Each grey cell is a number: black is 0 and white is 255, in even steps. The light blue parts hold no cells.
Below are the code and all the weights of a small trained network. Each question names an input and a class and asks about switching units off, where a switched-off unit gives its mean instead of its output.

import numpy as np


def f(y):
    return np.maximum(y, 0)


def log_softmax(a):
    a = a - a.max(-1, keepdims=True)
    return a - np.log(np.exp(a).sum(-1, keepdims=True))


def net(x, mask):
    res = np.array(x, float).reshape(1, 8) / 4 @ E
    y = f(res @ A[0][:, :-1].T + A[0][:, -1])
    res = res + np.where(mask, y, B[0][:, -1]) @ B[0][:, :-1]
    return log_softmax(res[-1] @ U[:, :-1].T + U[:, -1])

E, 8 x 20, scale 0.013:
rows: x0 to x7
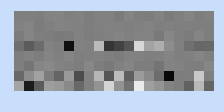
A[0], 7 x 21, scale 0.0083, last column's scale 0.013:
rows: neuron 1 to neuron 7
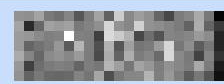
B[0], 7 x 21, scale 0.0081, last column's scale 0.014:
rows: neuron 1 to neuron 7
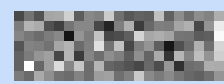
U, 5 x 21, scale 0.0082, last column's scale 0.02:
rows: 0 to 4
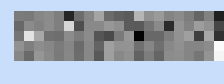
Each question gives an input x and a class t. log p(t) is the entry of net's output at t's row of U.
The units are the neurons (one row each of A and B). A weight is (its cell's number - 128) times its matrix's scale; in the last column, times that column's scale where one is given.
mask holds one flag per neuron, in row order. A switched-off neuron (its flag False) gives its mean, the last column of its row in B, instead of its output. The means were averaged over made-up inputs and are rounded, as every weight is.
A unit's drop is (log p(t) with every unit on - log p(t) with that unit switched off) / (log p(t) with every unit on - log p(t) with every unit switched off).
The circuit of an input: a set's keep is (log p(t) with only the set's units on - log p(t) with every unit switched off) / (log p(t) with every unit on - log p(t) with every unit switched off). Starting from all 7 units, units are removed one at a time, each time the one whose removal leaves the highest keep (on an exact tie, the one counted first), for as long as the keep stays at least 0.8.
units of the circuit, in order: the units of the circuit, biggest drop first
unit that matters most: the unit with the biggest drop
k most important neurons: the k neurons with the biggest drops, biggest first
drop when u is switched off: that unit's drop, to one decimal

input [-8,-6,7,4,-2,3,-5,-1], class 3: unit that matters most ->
neuron 3
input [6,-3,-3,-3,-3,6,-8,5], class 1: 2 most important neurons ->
[neuron 4; neuron 5]
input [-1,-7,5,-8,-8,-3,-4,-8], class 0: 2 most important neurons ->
[neuron 3; neuron 2]
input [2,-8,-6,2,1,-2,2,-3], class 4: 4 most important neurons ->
[neuron 2; neuron 3; neuron 4; neuron 6]
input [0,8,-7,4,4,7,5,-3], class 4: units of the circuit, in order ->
[neuron 3; neuron 4; neuron 5; neuron 2]
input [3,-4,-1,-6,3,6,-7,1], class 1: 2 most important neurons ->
[neuron 5; neuron 4]
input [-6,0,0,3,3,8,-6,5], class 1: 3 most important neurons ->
[neuron 4; neuron 5; neuron 3]
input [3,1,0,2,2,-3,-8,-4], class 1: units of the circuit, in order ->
[neuron 4; neuron 5]
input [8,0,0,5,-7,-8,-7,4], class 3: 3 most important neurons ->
[neuron 3; neuron 1; neuron 2]
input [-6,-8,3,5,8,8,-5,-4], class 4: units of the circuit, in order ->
[neuron 3; neuron 2]
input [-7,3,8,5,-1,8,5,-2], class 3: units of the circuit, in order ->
[neuron 3; neuron 4]
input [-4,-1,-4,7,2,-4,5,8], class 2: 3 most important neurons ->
[neuron 2; neuron 3; neuron 6]
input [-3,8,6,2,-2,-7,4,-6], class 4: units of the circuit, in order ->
[neuron 2; neuron 4]
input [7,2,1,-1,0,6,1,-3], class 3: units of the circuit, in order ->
[neuron 2]
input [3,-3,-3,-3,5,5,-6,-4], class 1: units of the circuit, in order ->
[neuron 5; neuron 4]
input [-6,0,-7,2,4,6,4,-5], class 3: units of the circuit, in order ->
[neuron 2; neuron 4]
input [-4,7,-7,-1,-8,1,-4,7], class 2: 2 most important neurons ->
[neuron 2; neuron 6]
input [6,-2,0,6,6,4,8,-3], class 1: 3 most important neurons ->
[neuron 3; neuron 1; neuron 2]
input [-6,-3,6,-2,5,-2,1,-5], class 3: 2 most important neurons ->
[neuron 2; neuron 6]
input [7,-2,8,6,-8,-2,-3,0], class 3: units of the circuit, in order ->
[neuron 3]
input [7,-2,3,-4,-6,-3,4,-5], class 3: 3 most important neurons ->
[neuron 2; neuron 6; neuron 3]
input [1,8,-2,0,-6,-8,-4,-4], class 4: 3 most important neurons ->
[neuron 2; neuron 6; neuron 1]
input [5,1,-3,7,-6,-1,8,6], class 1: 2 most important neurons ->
[neuron 3; neuron 1]
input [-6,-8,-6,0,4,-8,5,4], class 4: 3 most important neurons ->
[neuron 4; neuron 5; neuron 2]
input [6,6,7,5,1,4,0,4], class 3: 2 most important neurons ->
[neuron 3; neuron 2]
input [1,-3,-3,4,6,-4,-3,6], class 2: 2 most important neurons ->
[neuron 2; neuron 3]
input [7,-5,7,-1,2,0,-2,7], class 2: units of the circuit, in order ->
[neuron 2]
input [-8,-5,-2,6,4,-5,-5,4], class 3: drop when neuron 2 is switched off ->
0.1
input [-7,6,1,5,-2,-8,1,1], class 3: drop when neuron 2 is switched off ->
-0.1
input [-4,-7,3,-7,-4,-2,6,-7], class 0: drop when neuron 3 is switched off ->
0.8
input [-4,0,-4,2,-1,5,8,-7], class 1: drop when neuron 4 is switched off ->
-0.1
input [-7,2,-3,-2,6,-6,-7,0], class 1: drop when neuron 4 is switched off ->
0.3
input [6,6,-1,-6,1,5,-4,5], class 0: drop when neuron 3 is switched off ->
1.2
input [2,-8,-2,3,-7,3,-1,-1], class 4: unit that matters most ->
neuron 3
